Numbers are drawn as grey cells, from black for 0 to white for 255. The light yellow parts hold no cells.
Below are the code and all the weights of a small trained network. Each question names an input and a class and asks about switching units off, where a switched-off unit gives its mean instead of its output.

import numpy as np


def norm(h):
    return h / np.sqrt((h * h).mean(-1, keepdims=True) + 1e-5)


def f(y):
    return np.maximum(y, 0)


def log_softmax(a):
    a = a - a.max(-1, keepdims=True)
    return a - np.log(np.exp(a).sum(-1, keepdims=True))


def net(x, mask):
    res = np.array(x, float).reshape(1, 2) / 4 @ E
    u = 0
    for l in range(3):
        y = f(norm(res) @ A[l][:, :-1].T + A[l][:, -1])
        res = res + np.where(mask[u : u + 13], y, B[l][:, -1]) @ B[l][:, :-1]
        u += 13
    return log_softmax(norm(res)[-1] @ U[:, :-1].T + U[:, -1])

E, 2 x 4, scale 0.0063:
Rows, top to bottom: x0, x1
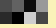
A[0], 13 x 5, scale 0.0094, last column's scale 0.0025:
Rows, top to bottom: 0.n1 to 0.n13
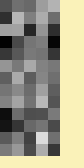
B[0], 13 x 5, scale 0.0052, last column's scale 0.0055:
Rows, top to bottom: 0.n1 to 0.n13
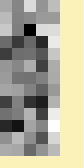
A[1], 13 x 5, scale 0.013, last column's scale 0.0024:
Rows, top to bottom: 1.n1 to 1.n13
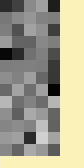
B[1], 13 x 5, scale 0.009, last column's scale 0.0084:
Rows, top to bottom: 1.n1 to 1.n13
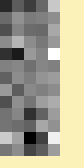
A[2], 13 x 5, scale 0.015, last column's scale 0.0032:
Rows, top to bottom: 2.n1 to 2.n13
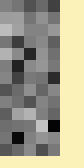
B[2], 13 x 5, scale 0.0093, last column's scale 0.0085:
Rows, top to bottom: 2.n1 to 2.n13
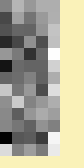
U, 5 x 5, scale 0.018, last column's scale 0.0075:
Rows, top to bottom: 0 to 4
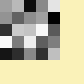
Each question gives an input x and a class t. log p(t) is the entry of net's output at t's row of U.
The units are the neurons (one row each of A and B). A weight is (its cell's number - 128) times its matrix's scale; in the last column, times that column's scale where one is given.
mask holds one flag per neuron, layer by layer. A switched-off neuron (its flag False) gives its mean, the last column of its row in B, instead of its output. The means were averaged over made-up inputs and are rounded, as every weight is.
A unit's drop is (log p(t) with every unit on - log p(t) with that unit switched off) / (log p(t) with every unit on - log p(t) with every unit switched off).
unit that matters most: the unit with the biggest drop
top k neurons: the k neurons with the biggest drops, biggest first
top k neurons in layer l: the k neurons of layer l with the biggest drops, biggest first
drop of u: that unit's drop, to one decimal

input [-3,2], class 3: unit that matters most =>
0.n11
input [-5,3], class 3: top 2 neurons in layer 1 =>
1.n5, 1.n12
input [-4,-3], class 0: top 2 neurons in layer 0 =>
0.n11, 0.n10
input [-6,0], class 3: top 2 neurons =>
0.n3, 1.n12
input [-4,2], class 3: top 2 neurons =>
0.n11, 1.n5
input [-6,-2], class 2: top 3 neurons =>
1.n12, 1.n5, 0.n11
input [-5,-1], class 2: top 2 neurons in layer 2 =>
2.n12, 2.n5
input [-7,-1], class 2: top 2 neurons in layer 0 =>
0.n11, 0.n4
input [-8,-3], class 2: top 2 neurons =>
1.n12, 1.n5
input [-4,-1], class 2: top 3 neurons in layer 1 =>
1.n5, 1.n1, 1.n12
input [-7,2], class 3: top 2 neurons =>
1.n5, 1.n12
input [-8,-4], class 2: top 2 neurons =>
1.n12, 0.n3
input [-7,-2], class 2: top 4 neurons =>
1.n12, 1.n5, 0.n11, 2.n12
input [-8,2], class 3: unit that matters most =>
1.n5
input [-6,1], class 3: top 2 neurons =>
1.n12, 1.n5
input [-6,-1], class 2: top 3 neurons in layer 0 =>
0.n11, 0.n4, 0.n10
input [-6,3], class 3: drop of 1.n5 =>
0.7
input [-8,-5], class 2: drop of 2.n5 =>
0.1
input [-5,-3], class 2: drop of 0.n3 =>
0.8
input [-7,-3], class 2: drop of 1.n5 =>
0.5
